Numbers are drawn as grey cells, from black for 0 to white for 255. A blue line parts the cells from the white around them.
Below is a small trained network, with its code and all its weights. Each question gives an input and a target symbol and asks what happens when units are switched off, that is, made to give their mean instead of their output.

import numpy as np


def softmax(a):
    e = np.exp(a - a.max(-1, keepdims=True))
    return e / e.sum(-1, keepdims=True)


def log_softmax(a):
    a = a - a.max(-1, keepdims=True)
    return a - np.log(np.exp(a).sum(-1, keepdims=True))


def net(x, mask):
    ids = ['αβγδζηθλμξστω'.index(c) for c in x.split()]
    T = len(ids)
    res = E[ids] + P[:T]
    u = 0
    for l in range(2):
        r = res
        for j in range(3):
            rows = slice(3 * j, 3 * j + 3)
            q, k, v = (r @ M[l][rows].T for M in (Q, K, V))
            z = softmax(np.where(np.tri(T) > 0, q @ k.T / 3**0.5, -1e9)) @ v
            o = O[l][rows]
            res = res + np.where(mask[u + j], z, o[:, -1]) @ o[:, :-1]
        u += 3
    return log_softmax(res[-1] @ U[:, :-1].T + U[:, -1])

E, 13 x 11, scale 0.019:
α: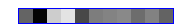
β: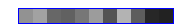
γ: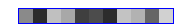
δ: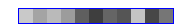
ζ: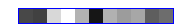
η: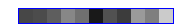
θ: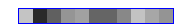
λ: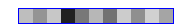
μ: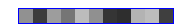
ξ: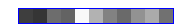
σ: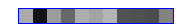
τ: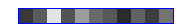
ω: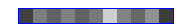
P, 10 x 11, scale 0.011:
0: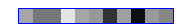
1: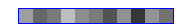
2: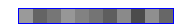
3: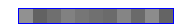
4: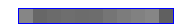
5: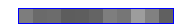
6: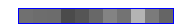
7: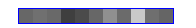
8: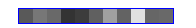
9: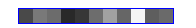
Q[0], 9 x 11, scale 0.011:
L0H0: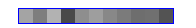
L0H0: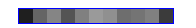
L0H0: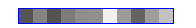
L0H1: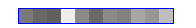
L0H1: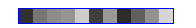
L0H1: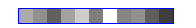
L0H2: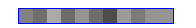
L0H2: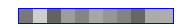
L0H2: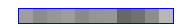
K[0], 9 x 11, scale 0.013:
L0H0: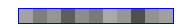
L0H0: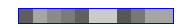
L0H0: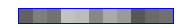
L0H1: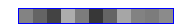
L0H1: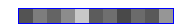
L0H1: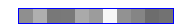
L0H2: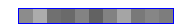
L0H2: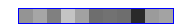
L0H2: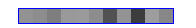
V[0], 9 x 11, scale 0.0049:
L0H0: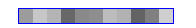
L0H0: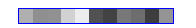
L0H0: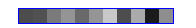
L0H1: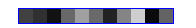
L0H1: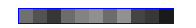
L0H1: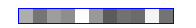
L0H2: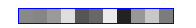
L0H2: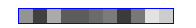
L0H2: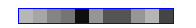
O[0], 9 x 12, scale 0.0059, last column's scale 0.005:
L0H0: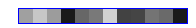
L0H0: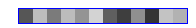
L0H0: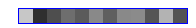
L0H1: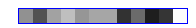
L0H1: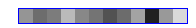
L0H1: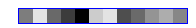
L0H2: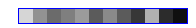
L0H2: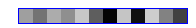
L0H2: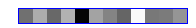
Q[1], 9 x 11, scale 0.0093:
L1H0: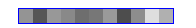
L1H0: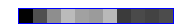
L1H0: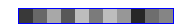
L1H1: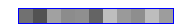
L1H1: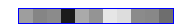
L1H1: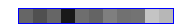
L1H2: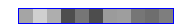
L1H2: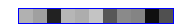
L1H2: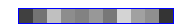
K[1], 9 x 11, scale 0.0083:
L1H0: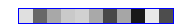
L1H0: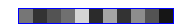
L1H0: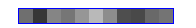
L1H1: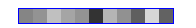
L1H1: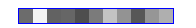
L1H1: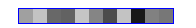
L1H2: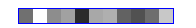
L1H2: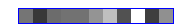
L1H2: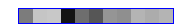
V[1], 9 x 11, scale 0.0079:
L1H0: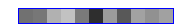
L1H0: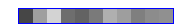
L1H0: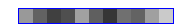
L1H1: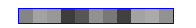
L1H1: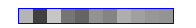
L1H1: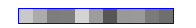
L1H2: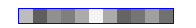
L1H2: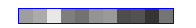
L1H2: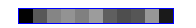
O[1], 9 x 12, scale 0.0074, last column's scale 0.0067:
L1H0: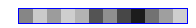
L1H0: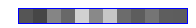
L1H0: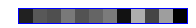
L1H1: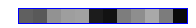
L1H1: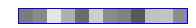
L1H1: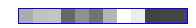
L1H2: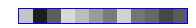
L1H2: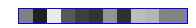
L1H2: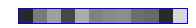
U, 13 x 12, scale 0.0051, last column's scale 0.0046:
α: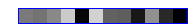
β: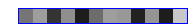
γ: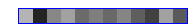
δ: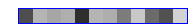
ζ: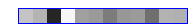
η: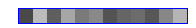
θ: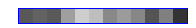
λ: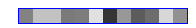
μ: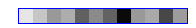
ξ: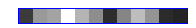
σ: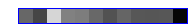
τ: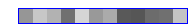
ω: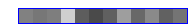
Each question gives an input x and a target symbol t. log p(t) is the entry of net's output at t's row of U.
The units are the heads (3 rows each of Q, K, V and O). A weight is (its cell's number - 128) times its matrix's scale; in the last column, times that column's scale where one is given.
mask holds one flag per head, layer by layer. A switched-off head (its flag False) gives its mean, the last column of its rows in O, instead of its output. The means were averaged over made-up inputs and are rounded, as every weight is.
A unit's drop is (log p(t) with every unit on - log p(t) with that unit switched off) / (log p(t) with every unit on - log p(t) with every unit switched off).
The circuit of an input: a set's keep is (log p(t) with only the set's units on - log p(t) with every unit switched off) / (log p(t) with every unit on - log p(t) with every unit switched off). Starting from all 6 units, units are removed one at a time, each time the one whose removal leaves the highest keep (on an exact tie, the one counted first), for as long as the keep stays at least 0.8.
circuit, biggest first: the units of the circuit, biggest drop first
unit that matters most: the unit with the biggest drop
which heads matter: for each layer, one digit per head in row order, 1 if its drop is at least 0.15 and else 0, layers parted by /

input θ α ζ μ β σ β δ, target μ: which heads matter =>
001 / 101
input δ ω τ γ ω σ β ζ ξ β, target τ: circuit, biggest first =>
L0H2; L1H0
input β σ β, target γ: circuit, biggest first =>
L1H2; L0H1
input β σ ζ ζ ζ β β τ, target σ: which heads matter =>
010 / 001
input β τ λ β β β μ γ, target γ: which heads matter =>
110 / 101
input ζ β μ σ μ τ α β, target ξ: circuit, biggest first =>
L0H2; L0H1; L1H1
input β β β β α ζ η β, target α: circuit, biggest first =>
L0H2; L1H1; L0H1
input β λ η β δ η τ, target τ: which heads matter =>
110 / 100
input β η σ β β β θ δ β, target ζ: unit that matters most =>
L0H2
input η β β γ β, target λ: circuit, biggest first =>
L1H1; L1H2
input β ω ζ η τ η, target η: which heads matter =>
110 / 101
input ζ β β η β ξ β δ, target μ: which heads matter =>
010 / 101
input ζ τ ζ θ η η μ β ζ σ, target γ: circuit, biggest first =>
L0H1; L0H0; L1H2
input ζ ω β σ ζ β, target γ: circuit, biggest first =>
L1H2; L0H1; L0H0
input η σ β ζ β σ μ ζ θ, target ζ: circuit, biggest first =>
L1H2; L0H0; L0H1
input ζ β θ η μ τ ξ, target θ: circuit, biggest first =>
L1H2; L0H0
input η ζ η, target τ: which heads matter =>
001 / 111
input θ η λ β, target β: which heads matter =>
110 / 100
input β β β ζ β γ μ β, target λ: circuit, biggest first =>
L0H2; L1H1; L1H2
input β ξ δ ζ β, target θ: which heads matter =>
001 / 011
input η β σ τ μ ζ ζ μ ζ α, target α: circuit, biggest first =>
L1H1; L0H1
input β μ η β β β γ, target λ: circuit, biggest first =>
L0H1; L1H1; L1H2
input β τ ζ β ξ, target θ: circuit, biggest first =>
L1H2
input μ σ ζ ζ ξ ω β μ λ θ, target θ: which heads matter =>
000 / 101
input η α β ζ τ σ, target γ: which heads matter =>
100 / 001
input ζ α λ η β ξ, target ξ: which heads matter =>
100 / 010
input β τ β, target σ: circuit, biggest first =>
L1H2
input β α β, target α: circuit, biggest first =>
L1H1
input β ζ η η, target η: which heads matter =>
000 / 101
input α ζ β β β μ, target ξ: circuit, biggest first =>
L0H0; L1H2
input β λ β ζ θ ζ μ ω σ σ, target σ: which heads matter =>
110 / 010
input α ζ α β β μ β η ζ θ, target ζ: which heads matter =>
100 / 001
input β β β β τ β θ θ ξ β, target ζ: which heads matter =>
011 / 001
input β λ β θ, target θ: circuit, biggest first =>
L1H0; L0H1; L0H0
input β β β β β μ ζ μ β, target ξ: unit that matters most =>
L0H1
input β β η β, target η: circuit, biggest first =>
L1H2; L1H0
